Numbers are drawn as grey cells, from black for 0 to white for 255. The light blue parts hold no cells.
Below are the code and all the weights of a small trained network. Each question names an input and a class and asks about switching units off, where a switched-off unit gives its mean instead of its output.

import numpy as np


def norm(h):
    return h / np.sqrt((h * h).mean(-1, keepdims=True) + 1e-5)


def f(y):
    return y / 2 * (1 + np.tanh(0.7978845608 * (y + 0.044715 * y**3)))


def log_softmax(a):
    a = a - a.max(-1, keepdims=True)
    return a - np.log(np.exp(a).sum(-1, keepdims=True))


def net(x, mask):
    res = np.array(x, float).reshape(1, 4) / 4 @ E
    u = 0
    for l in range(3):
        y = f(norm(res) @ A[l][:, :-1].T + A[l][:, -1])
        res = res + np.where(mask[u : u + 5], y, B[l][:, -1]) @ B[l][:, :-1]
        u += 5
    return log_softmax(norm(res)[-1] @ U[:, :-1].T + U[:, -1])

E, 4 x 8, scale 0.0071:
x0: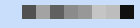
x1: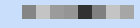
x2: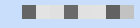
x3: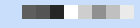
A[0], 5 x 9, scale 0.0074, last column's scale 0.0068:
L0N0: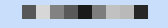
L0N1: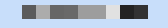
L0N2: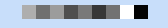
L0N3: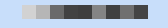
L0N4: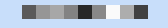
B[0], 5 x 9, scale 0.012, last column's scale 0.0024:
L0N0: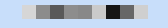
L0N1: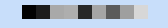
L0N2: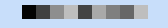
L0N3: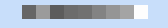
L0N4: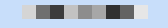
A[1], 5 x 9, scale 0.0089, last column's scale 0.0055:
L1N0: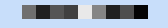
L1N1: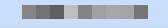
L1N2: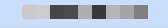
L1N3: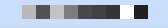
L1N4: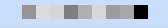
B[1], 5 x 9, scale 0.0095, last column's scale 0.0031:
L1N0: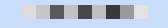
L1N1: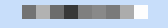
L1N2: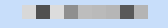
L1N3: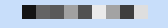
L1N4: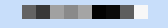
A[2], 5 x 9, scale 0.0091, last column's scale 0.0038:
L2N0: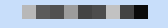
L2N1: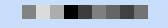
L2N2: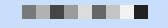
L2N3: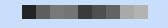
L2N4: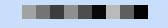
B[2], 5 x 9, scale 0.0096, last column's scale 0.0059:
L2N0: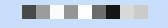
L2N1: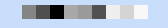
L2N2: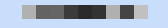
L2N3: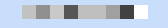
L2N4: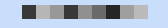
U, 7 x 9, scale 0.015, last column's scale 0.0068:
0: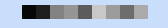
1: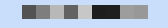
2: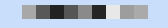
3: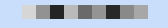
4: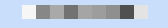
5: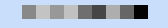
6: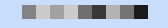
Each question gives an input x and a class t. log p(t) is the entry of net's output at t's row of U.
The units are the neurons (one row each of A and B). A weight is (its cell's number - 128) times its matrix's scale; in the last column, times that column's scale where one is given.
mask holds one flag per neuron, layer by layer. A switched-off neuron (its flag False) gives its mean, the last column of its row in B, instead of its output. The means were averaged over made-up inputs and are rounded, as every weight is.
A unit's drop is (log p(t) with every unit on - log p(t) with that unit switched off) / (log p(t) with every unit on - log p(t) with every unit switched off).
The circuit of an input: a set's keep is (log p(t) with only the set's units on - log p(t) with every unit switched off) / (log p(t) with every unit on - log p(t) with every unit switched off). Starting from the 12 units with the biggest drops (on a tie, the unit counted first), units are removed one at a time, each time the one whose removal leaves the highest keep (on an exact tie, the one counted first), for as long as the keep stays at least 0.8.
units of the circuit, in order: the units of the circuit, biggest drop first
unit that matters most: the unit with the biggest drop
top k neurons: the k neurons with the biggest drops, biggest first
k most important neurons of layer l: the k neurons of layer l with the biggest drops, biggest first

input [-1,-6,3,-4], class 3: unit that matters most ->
L1N0
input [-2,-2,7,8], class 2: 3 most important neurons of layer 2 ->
[L2N2 L2N0 L2N4]
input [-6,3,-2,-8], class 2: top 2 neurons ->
[L2N1 L0N1]
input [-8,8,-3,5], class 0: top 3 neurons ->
[L1N3 L0N2 L1N0]
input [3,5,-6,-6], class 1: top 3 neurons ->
[L2N0 L2N4 L1N1]
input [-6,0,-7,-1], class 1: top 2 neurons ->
[L2N0 L0N1]
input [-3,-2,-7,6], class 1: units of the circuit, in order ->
[L2N0 L2N4]
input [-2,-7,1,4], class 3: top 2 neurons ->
[L1N0 L2N3]
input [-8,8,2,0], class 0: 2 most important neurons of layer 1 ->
[L1N3 L1N0]
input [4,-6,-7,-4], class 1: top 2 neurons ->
[L2N0 L0N0]
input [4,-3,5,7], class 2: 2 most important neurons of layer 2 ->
[L2N2 L2N0]
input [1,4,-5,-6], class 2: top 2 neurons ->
[L2N1 L1N4]
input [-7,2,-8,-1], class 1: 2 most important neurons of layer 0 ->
[L0N1 L0N0]
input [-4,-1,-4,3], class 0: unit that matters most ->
L1N3
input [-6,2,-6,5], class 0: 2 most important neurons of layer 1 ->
[L1N3 L1N4]
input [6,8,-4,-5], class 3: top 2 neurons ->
[L0N0 L0N4]
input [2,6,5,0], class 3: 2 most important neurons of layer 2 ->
[L2N3 L2N0]
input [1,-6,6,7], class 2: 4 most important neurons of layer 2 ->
[L2N2 L2N0 L2N3 L2N4]
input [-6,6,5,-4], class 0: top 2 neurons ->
[L1N3 L0N2]
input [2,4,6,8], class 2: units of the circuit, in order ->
[L2N2]
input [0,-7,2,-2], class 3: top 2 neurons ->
[L1N0 L2N3]
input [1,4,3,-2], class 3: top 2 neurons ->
[L0N0 L2N3]
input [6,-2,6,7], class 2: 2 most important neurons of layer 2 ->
[L2N2 L2N0]
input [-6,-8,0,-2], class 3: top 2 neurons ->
[L1N0 L0N1]
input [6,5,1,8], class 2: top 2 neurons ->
[L2N2 L1N1]
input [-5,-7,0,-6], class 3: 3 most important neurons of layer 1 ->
[L1N0 L1N3 L1N1]
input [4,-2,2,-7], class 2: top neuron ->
[L2N1]
